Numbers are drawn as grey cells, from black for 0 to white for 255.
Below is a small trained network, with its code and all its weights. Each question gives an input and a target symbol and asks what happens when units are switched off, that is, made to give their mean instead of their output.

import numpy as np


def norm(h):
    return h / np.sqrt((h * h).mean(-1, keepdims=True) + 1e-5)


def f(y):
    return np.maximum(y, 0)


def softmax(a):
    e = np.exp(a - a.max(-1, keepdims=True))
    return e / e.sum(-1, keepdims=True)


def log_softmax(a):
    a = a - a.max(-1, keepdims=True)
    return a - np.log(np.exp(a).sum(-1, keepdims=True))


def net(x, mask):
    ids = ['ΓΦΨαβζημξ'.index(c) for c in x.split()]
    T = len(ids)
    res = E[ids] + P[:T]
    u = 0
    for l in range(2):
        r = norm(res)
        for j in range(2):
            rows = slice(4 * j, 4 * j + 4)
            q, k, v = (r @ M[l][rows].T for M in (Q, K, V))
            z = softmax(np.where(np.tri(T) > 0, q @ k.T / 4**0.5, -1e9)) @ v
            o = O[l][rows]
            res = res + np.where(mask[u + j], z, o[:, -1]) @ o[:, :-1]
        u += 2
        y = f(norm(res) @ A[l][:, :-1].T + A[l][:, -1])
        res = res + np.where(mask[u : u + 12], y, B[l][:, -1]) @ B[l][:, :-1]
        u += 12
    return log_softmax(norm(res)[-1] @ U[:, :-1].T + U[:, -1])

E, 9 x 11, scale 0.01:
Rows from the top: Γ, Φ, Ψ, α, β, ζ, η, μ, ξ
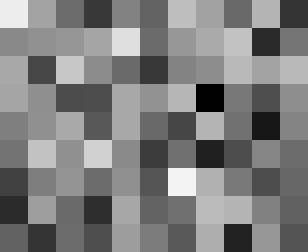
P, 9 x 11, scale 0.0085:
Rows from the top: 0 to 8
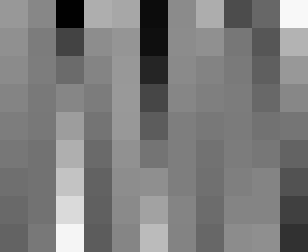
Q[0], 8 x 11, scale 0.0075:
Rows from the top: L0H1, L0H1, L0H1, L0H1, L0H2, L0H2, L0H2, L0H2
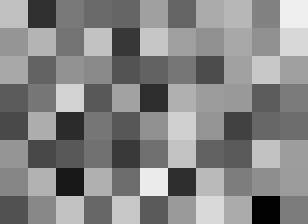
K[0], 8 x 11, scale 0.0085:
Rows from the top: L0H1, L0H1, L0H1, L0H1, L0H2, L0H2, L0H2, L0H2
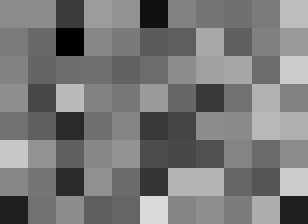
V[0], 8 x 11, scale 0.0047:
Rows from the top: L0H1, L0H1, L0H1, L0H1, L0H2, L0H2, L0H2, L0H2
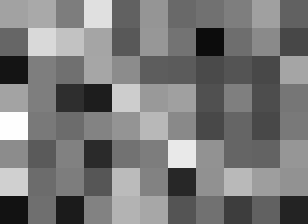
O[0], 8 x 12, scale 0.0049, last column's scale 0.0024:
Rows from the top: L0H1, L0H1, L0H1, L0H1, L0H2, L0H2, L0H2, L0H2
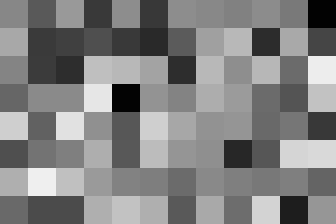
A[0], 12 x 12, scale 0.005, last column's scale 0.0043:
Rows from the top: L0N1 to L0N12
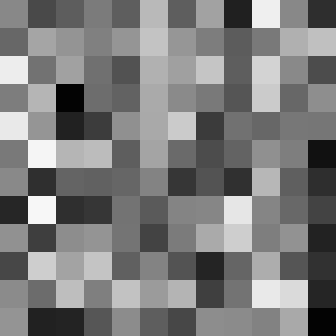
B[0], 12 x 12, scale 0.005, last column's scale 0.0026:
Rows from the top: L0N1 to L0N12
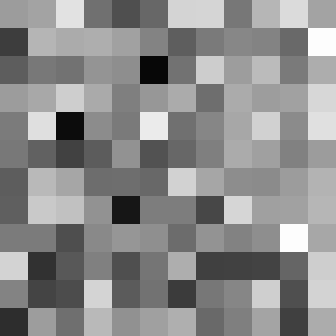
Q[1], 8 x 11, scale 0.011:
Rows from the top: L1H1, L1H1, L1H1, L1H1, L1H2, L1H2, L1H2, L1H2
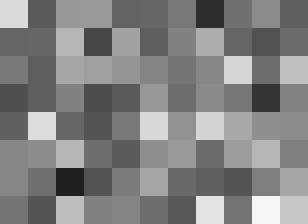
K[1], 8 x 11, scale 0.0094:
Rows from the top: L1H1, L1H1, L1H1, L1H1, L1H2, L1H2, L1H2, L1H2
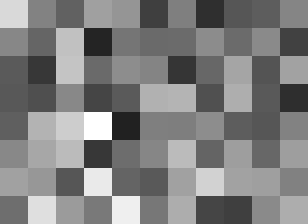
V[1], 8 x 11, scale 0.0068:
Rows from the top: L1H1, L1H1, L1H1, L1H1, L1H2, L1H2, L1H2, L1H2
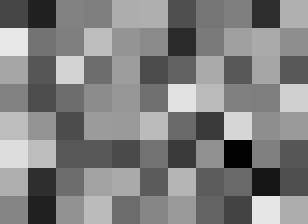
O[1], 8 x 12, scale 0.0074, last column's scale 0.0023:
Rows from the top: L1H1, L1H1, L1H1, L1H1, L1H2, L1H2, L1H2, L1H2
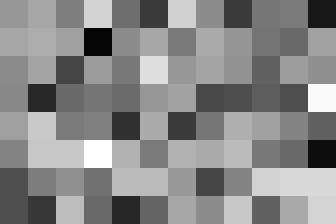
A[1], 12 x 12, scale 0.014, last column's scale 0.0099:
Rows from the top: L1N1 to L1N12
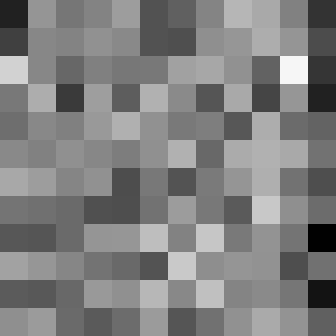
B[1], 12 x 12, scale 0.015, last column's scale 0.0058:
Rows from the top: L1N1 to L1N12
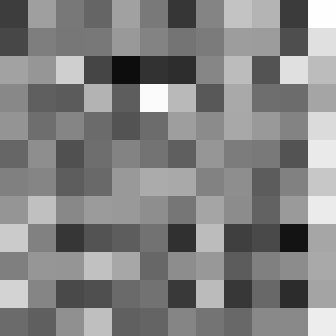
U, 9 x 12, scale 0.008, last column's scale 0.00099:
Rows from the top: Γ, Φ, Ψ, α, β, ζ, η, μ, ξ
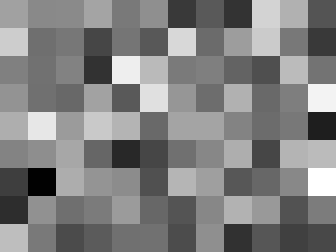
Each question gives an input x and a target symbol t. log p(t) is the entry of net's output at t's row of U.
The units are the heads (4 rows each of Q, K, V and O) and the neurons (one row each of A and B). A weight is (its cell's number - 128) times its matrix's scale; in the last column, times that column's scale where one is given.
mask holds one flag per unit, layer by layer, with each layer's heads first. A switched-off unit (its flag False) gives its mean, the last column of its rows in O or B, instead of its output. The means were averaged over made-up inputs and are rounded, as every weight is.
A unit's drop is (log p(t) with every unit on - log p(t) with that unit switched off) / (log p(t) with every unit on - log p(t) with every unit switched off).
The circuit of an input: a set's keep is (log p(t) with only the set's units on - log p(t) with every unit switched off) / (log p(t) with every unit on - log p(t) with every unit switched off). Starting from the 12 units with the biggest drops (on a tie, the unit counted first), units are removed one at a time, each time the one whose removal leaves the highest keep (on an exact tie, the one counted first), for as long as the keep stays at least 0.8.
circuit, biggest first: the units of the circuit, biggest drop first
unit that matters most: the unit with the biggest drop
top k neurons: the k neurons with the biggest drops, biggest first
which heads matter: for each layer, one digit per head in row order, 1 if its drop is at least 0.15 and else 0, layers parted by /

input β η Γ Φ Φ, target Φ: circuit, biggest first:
L1H2, L1N5, L1N1, L1H1
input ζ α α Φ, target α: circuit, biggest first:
L1H2, L1N4
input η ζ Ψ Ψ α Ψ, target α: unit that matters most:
L0N11
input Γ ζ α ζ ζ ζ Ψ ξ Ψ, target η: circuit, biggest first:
L0H1, L1H2
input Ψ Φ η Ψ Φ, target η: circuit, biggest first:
L0H2, L1H1, L1N1
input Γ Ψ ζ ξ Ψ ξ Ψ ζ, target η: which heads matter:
10 / 01
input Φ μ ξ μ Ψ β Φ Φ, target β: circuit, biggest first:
L1H1, L1N1
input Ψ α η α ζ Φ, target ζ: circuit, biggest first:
L0H1, L1N3, L1H1
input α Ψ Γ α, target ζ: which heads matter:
10 / 11
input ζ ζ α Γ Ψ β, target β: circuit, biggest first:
L1H1, L1H2
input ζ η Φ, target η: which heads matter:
00 / 10
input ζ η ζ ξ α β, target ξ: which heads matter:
01 / 00
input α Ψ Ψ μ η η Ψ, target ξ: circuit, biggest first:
L0H1, L1H2
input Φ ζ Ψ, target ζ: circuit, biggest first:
L1N3
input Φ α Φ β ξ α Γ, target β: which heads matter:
10 / 00
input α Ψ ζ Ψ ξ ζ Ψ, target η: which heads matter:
10 / 01
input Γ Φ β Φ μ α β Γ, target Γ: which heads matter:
11 / 11
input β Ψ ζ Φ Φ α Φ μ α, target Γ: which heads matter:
10 / 11
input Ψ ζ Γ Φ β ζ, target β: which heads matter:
00 / 01
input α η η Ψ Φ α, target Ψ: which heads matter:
10 / 11
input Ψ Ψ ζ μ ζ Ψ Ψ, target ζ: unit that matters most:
L0H2
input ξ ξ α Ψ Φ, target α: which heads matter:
00 / 11
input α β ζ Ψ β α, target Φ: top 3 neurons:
L0N5, L1N5, L1N1
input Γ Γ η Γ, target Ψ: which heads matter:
00 / 11
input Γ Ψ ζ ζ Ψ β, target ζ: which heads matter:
10 / 10
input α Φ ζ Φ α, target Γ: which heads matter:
00 / 11
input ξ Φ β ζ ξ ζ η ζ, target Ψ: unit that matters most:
L1H2
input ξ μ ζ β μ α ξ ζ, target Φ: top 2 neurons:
L0N10, L1N5
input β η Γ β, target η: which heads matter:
01 / 00
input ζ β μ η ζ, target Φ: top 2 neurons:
L1N5, L0N10
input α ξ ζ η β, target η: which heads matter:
01 / 10
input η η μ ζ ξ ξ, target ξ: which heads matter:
00 / 00
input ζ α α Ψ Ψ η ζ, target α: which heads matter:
01 / 01
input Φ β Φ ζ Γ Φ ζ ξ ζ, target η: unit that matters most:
L0H1
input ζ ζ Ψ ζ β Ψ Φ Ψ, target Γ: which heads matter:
10 / 01
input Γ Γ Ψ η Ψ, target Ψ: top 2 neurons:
L0N11, L1N8
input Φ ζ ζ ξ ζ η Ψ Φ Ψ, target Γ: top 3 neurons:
L0N11, L1N12, L1N7
